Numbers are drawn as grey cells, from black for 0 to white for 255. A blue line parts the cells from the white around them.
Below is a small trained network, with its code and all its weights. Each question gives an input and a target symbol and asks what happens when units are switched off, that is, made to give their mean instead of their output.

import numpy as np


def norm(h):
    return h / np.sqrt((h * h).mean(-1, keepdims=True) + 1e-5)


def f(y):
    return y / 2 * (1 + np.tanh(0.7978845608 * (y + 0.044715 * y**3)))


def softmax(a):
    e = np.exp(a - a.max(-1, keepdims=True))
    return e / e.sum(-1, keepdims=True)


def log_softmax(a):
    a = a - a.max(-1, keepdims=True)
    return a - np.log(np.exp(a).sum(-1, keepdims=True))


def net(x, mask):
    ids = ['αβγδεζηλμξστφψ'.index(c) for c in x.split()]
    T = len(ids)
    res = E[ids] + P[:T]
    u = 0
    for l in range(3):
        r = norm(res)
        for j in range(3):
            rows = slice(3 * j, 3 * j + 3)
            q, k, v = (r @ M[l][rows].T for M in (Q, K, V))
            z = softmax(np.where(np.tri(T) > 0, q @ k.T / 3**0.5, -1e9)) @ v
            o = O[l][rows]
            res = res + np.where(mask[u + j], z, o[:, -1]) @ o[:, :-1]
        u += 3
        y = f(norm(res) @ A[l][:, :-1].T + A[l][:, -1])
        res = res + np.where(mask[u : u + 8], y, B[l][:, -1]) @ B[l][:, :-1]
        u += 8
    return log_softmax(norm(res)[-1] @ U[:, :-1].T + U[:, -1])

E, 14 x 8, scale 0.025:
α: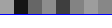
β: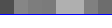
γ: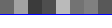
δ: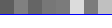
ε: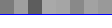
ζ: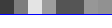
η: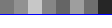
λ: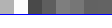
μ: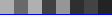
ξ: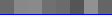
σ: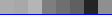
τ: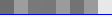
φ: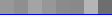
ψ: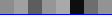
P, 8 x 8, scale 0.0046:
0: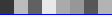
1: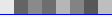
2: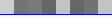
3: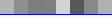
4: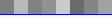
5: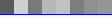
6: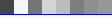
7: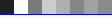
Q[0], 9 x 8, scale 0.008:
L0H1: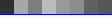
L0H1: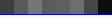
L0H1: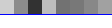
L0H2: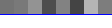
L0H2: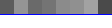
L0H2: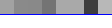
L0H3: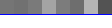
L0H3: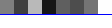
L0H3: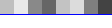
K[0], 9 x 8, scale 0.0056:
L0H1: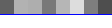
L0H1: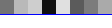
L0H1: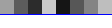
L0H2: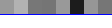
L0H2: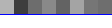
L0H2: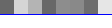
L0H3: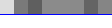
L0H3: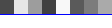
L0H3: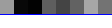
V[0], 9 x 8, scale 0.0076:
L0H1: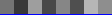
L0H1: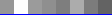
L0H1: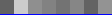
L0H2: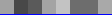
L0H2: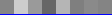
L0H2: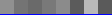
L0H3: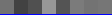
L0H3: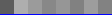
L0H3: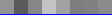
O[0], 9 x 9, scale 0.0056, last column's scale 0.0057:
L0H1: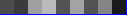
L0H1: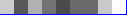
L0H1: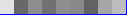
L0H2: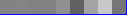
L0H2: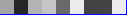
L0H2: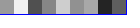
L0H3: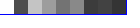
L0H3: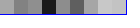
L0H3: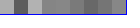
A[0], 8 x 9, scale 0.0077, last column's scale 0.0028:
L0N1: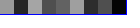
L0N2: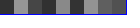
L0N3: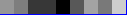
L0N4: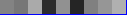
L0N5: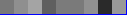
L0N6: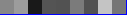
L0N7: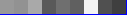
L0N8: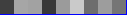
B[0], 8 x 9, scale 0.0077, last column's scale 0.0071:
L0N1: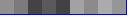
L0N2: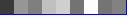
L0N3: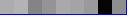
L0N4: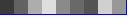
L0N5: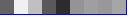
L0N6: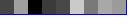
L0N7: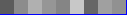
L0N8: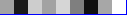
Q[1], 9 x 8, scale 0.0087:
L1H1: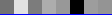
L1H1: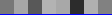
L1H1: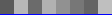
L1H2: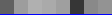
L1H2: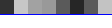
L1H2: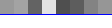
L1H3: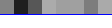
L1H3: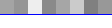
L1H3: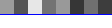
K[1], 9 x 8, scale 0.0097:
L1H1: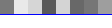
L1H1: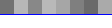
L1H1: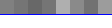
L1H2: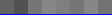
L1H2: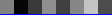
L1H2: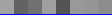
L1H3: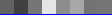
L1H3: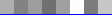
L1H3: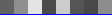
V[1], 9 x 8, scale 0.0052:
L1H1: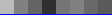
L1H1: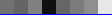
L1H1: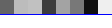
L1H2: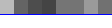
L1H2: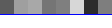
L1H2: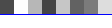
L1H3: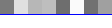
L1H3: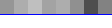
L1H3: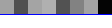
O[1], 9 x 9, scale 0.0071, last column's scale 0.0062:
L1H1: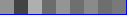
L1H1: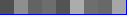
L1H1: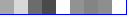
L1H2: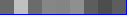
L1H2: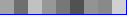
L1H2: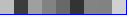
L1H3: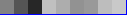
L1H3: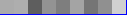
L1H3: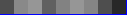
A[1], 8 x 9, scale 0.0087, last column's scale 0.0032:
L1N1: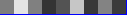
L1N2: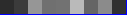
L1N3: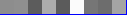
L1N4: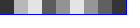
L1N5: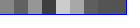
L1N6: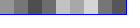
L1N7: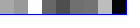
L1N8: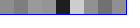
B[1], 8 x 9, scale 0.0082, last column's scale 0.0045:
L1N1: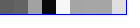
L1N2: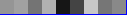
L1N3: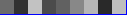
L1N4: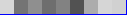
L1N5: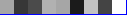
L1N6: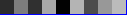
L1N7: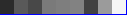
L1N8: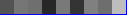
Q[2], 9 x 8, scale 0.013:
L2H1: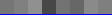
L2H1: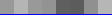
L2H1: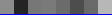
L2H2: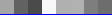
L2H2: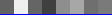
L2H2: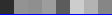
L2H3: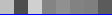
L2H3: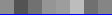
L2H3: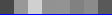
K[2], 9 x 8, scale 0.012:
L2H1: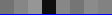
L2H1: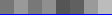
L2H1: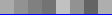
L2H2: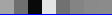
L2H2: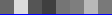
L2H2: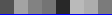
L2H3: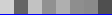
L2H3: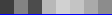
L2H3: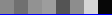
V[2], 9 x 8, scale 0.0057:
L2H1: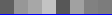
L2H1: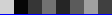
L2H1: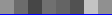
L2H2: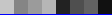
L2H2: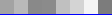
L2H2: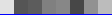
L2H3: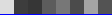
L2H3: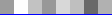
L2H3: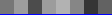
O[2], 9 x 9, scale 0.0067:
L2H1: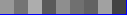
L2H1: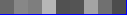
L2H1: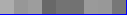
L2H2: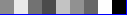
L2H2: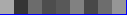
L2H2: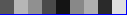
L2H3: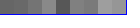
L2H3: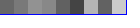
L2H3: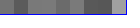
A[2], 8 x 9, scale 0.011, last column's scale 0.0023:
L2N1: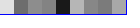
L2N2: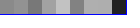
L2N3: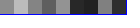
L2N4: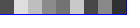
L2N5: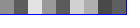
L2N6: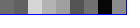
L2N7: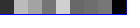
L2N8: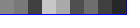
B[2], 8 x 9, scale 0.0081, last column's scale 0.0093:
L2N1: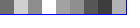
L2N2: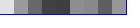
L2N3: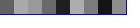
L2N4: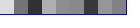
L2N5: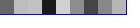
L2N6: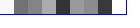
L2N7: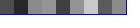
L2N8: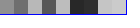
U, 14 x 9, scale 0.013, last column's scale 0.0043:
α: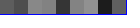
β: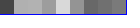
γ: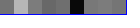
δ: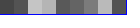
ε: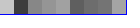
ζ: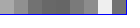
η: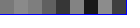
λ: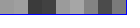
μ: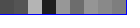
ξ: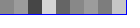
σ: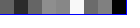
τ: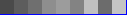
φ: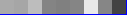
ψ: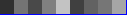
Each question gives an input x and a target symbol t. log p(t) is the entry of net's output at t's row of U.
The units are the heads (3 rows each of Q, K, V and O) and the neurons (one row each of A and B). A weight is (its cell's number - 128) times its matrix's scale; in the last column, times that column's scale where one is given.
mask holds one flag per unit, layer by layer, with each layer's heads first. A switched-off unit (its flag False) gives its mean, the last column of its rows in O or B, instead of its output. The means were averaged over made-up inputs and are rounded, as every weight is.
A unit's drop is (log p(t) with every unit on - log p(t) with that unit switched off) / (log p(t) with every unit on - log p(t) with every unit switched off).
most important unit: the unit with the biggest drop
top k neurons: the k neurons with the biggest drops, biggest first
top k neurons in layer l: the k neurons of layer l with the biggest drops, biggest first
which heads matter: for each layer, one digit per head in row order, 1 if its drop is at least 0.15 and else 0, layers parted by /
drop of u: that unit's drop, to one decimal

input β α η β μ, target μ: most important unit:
L1H2
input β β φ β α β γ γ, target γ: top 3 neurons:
L0N8, L2N8, L0N2
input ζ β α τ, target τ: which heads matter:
100 / 010 / 000
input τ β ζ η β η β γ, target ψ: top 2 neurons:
L1N6, L2N8
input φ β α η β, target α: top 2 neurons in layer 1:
L1N8, L1N1
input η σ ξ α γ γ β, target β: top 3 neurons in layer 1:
L1N3, L1N7, L1N5
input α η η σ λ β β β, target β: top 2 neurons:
L1N3, L0N8
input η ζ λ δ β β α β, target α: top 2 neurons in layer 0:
L0N8, L0N4
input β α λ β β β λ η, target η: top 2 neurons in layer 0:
L0N3, L0N5
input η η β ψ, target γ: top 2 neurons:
L2N6, L2N3
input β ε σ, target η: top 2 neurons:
L2N3, L0N4
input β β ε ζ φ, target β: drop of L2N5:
0.1
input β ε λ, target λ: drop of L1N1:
0.2
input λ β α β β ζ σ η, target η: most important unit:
L0H3
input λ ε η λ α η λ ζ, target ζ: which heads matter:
000 / 010 / 000
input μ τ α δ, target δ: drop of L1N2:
0.3
